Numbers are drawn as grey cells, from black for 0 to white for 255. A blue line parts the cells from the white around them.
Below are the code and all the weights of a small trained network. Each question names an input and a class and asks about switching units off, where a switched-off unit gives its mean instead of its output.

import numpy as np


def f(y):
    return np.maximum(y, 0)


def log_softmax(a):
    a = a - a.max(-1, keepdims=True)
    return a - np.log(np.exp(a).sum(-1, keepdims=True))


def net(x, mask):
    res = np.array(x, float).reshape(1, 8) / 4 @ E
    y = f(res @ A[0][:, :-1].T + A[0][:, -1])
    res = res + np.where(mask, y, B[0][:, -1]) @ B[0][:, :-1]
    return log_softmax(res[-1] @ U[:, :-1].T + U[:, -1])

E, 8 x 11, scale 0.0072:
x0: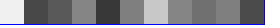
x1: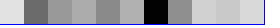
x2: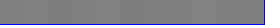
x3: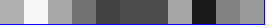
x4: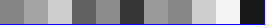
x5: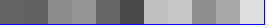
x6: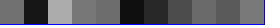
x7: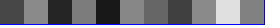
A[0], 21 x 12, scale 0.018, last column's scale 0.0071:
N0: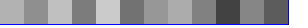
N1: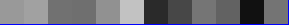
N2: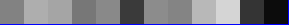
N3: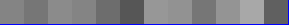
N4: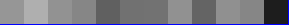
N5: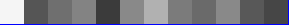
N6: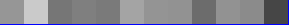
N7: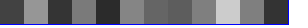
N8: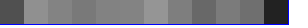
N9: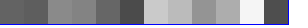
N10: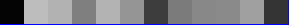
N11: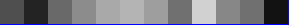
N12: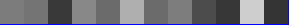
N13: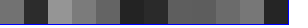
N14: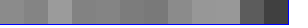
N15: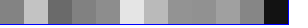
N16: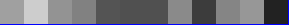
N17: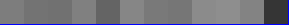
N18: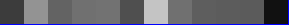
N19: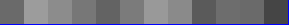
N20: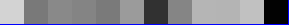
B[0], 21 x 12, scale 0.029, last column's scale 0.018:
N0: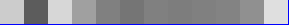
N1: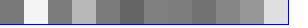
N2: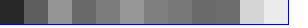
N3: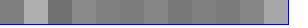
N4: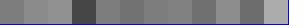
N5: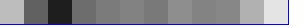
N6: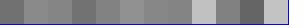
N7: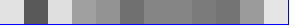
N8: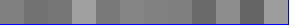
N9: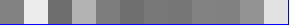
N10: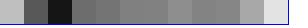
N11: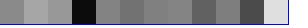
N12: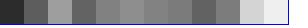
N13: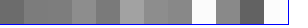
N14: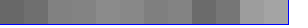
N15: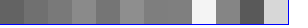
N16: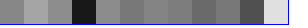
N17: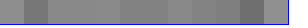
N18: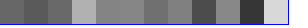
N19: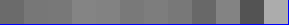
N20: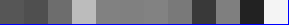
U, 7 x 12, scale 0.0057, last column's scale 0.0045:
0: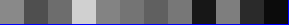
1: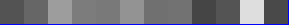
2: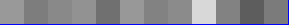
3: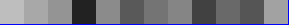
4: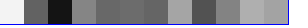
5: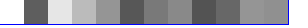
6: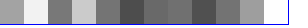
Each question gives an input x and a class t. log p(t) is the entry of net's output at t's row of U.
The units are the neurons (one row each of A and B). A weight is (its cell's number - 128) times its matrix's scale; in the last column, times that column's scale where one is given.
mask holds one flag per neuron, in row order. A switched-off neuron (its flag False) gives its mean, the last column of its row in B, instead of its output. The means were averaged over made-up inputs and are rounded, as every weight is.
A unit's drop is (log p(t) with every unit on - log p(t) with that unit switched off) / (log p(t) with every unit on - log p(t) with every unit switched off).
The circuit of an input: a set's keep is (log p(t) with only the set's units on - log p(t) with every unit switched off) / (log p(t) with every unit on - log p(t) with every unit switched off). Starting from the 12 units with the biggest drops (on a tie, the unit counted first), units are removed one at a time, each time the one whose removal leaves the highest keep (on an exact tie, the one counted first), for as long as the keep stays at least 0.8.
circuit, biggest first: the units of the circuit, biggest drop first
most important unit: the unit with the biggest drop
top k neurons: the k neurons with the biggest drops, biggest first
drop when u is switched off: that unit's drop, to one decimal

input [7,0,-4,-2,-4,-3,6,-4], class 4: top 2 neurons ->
N5, N15
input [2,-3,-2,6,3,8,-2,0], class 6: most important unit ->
N9
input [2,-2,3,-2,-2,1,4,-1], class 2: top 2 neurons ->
N20, N2
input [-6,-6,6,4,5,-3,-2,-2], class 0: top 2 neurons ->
N18, N5
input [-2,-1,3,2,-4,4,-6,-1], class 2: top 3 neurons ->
N15, N2, N1
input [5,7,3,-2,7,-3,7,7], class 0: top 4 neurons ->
N20, N12, N0, N15
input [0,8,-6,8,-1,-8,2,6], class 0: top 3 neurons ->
N20, N11, N9
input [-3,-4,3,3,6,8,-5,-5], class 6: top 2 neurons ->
N9, N12
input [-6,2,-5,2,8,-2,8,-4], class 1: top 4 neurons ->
N2, N15, N14, N6
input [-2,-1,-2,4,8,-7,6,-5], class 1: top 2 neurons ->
N2, N9
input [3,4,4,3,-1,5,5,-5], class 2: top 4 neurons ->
N13, N7, N1, N18
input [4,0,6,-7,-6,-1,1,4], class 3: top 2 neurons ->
N11, N2
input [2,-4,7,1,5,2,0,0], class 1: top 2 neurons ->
N2, N20
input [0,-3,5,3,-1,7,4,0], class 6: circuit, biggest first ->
N9
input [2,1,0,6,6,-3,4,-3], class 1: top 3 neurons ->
N2, N11, N14
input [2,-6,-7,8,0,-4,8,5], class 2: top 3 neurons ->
N13, N11, N20
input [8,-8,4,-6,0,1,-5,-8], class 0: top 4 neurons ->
N18, N10, N7, N19
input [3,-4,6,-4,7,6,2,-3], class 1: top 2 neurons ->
N2, N1
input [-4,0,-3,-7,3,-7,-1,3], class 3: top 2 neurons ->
N11, N9
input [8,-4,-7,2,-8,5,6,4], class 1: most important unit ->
N12
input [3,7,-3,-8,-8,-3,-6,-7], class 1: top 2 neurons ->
N12, N16
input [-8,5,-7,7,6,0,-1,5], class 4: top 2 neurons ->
N10, N11
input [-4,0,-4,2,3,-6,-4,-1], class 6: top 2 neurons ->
N1, N13
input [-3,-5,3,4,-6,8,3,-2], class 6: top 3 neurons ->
N9, N2, N20
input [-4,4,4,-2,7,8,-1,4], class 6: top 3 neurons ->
N9, N12, N3
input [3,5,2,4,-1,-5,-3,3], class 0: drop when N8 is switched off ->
-0.1
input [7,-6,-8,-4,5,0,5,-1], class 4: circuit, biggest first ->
N5
